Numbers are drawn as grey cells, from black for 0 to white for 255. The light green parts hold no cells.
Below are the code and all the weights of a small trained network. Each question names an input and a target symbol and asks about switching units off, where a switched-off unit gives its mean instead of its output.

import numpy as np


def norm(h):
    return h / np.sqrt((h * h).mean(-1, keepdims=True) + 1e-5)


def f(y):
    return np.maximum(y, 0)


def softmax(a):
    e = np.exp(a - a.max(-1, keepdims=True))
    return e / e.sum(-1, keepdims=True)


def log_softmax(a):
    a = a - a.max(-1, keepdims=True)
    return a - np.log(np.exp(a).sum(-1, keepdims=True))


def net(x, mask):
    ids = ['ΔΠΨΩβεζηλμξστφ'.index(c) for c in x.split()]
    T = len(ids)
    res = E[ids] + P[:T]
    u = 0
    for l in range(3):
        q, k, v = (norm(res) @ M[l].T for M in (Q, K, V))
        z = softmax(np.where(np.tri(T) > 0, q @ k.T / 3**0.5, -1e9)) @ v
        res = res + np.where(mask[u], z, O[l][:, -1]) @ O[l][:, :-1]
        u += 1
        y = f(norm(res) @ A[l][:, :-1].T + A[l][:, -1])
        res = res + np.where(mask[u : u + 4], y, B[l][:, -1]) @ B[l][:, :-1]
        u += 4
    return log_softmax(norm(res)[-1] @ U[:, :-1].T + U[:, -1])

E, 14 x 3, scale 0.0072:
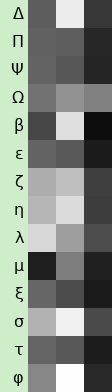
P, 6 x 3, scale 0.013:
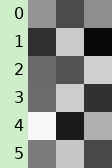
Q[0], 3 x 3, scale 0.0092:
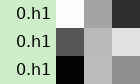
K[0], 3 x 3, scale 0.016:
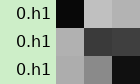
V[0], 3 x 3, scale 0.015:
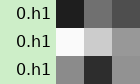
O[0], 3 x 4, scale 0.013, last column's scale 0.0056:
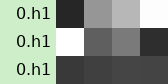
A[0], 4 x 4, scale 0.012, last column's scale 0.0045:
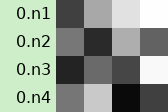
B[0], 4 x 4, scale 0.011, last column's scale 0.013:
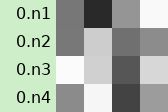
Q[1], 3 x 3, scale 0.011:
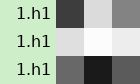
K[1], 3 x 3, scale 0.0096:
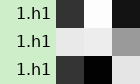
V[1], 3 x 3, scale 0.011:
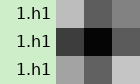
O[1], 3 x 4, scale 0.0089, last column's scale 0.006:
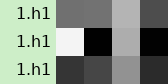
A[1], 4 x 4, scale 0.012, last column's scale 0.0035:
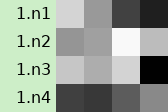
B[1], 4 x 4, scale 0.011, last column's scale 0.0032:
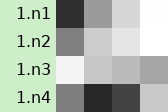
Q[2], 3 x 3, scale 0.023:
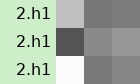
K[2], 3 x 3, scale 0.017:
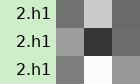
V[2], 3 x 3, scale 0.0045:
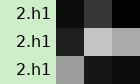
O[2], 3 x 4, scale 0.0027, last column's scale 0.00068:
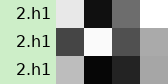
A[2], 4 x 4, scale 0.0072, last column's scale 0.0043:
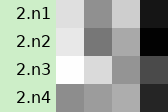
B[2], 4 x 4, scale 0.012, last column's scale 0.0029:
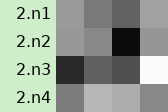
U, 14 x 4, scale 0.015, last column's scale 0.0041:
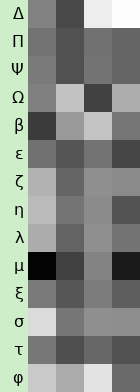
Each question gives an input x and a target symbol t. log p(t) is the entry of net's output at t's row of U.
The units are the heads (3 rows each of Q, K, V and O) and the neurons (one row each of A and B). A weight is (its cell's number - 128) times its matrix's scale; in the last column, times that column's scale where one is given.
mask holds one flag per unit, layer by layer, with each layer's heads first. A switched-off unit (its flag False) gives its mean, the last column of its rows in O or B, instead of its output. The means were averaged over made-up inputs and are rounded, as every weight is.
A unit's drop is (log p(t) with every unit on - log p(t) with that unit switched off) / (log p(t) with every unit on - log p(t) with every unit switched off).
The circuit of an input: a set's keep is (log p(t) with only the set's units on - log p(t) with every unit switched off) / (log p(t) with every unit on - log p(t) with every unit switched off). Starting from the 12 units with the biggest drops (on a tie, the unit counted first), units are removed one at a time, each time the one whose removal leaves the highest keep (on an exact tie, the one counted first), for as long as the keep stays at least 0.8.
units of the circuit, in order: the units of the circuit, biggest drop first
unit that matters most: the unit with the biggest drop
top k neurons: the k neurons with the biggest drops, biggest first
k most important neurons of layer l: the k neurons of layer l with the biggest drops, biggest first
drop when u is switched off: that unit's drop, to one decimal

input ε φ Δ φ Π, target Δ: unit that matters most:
0.n1
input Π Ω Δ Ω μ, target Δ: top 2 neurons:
0.n1, 0.n4
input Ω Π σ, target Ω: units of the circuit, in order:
0.h1, 0.n3
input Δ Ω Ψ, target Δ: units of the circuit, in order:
0.n1, 1.h1
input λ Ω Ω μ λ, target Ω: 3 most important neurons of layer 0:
0.n1, 0.n2, 0.n3
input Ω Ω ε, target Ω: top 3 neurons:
0.n3, 0.n1, 0.n2
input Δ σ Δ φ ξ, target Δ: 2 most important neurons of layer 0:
0.n1, 0.n4
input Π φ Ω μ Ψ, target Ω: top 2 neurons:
0.n3, 0.n1
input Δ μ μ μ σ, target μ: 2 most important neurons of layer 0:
0.n1, 0.n4
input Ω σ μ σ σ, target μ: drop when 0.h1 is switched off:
0.5
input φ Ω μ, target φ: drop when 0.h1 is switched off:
1.1
